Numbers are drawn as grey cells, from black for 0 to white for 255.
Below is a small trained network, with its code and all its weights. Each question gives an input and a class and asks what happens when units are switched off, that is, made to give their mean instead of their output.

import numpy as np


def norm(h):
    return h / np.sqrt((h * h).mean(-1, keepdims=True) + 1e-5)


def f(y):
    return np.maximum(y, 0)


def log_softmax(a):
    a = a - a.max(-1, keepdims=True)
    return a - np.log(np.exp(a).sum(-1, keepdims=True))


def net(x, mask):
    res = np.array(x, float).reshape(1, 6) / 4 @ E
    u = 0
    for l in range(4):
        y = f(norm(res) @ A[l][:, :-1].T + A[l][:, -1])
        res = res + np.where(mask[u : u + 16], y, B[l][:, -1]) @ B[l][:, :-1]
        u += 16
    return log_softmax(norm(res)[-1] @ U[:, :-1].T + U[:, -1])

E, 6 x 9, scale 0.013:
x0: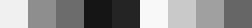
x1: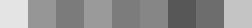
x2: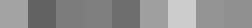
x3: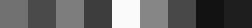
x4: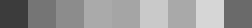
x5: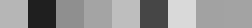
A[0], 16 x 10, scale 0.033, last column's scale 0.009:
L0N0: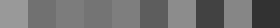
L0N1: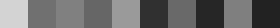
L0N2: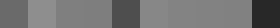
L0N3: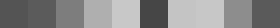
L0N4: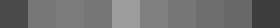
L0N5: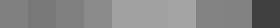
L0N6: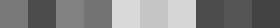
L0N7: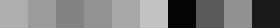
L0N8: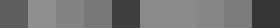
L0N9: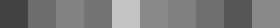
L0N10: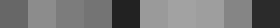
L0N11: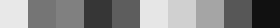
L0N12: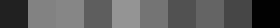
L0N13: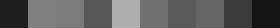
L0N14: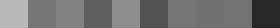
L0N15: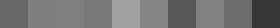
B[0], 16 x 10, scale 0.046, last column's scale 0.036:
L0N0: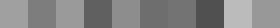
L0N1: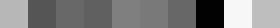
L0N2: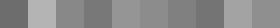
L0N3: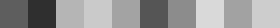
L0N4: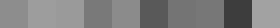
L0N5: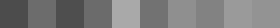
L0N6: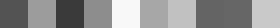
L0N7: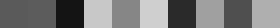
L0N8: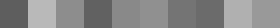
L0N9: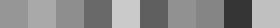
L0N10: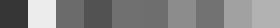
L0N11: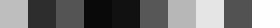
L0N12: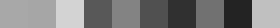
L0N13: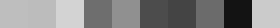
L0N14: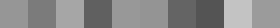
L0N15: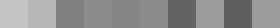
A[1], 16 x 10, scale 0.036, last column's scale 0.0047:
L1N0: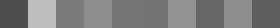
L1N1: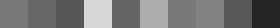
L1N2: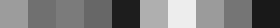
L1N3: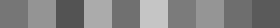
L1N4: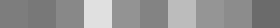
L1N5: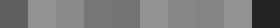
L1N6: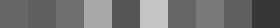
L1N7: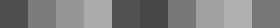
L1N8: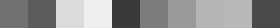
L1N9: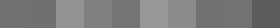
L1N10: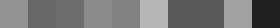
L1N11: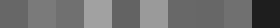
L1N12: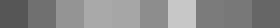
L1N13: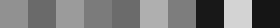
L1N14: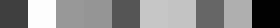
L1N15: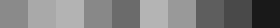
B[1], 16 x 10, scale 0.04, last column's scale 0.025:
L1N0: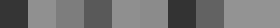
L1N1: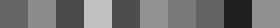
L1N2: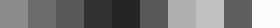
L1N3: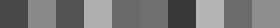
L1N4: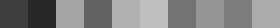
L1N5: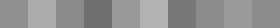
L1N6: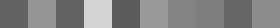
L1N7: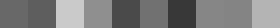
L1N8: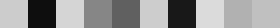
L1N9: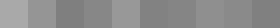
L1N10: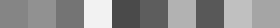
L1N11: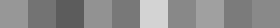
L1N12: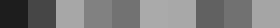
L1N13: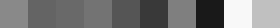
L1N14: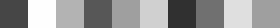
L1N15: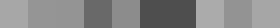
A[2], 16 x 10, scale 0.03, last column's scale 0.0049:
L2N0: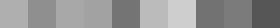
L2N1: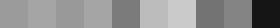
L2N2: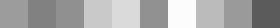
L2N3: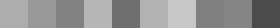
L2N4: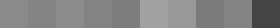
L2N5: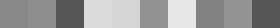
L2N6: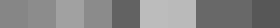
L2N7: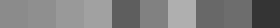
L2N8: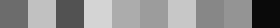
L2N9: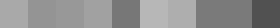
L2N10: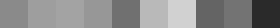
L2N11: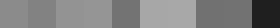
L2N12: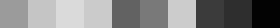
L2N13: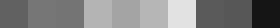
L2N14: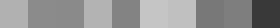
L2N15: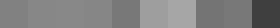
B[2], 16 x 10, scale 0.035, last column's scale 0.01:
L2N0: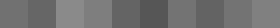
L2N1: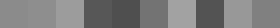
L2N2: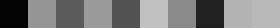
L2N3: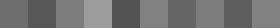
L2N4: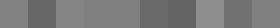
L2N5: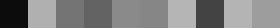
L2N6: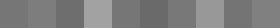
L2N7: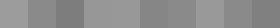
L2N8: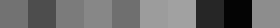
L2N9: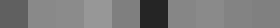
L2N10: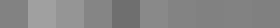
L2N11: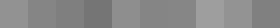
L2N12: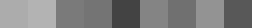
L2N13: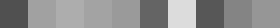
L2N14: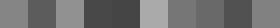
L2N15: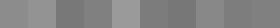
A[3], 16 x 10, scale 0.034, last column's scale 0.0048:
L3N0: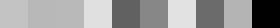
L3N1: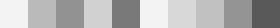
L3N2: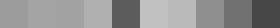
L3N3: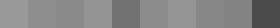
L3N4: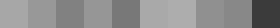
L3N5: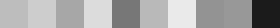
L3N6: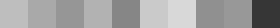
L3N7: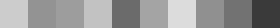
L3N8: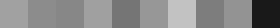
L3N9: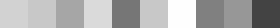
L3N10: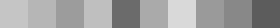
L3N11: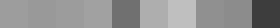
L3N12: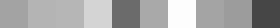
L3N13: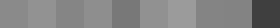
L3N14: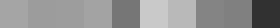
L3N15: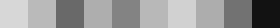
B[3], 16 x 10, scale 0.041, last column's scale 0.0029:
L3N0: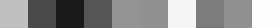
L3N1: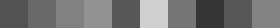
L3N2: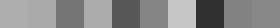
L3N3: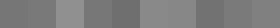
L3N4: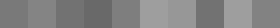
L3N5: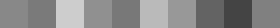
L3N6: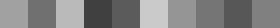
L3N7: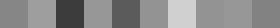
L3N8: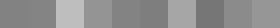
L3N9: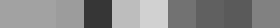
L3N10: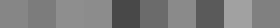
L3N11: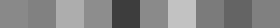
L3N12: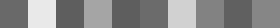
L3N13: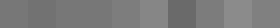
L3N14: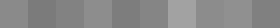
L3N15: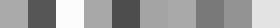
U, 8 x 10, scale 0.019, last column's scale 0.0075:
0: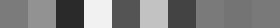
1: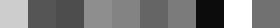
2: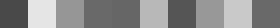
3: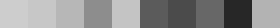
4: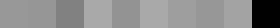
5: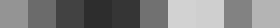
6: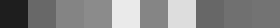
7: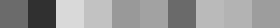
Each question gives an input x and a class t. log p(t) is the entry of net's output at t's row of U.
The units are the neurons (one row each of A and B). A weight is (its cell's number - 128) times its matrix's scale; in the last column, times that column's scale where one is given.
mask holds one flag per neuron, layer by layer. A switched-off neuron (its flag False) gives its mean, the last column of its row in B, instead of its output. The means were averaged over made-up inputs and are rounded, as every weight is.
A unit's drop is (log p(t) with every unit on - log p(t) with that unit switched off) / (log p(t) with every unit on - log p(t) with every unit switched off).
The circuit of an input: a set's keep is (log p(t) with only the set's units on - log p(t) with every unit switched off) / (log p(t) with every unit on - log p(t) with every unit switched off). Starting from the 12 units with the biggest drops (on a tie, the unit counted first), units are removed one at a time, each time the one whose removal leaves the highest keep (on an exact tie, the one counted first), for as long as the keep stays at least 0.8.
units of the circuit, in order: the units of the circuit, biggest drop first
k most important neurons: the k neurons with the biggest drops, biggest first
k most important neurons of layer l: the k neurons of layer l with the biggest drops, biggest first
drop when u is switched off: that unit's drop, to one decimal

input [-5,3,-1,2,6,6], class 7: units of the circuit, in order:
(L0N3)
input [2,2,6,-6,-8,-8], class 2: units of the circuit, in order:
(L0N10 L0N8 L0N2)
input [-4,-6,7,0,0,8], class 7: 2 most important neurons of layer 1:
(L1N8 L1N4)
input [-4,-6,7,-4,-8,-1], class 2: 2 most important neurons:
(L0N11 L1N14)
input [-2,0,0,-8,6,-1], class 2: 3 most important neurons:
(L0N10 L1N14 L0N11)
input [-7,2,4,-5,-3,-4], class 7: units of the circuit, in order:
(L0N11 L0N10 L0N13)
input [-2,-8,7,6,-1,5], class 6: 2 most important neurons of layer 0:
(L0N6 L0N3)
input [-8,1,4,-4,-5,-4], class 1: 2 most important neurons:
(L0N11 L0N3)
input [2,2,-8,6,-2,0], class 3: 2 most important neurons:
(L0N13 L0N12)
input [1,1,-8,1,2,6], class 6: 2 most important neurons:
(L0N6 L0N9)
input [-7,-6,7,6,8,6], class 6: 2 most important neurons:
(L0N3 L0N6)
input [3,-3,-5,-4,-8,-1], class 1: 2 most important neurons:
(L1N13 L0N1)
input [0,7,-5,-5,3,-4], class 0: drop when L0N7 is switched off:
0.6
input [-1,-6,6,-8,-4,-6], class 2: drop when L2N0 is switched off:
0.0
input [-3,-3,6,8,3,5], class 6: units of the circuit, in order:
(L0N6)
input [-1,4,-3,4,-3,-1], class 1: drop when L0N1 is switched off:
1.0
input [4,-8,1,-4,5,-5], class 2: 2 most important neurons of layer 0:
(L0N10 L0N8)
